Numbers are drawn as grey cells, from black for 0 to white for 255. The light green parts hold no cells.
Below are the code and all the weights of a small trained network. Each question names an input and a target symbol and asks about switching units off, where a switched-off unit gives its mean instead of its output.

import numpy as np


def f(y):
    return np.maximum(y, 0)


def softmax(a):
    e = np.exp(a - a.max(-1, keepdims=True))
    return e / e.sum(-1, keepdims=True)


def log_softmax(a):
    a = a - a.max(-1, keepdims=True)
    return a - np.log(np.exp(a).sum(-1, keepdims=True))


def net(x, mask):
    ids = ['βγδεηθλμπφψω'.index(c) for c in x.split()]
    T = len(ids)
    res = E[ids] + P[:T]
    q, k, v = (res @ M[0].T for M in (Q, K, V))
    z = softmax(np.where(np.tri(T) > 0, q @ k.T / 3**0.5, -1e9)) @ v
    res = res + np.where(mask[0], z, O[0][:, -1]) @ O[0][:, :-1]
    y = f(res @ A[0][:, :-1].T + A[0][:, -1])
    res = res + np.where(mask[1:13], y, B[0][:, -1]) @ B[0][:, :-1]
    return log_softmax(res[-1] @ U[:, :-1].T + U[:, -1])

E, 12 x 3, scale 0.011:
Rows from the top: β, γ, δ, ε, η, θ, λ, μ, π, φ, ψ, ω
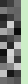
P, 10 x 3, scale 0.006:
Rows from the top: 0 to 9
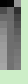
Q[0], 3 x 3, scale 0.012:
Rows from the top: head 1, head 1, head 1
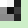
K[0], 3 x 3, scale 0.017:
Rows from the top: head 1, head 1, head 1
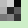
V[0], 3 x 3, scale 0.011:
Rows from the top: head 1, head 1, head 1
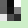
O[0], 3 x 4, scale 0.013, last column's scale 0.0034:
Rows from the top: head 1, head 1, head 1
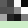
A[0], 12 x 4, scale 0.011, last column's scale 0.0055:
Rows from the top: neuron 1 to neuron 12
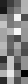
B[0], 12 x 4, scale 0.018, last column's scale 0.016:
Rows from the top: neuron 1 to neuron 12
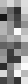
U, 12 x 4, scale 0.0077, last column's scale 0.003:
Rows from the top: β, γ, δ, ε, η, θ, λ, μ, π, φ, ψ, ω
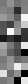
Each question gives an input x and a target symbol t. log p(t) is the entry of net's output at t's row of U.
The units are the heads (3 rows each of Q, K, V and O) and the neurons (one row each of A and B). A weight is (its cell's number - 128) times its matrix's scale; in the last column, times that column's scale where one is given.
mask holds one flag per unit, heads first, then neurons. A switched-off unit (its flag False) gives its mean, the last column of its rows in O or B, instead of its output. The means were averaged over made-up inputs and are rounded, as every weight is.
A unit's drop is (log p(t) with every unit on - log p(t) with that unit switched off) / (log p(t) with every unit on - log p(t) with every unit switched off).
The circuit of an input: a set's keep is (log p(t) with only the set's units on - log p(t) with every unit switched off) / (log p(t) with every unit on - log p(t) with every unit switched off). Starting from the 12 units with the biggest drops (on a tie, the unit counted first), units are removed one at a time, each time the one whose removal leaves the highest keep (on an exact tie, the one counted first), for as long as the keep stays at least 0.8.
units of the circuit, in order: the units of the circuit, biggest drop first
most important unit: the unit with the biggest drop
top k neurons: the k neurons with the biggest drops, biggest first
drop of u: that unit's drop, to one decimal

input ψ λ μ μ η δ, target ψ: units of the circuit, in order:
(neuron 1; head 1; neuron 10)
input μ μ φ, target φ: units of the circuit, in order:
(head 1)
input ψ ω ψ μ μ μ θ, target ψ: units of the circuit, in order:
(head 1; neuron 1; neuron 10)
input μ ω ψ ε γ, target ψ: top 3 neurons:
(neuron 10; neuron 12; neuron 3)
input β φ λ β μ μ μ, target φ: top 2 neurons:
(neuron 5; neuron 11)
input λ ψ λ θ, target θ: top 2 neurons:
(neuron 3; neuron 2)
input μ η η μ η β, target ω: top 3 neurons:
(neuron 10; neuron 2; neuron 11)
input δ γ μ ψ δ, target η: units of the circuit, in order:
(neuron 1; head 1; neuron 3)
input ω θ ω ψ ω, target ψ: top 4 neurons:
(neuron 10; neuron 12; neuron 1; neuron 3)
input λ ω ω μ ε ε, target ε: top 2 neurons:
(neuron 11; neuron 10)
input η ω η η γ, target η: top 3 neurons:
(neuron 9; neuron 6; neuron 2)
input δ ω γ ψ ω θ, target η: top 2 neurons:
(neuron 1; neuron 9)
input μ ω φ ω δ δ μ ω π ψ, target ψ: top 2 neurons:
(neuron 10; neuron 12)
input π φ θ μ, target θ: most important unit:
neuron 1
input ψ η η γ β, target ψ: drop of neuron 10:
0.2
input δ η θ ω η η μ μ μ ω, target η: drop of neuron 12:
0.1
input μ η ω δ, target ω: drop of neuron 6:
0.1
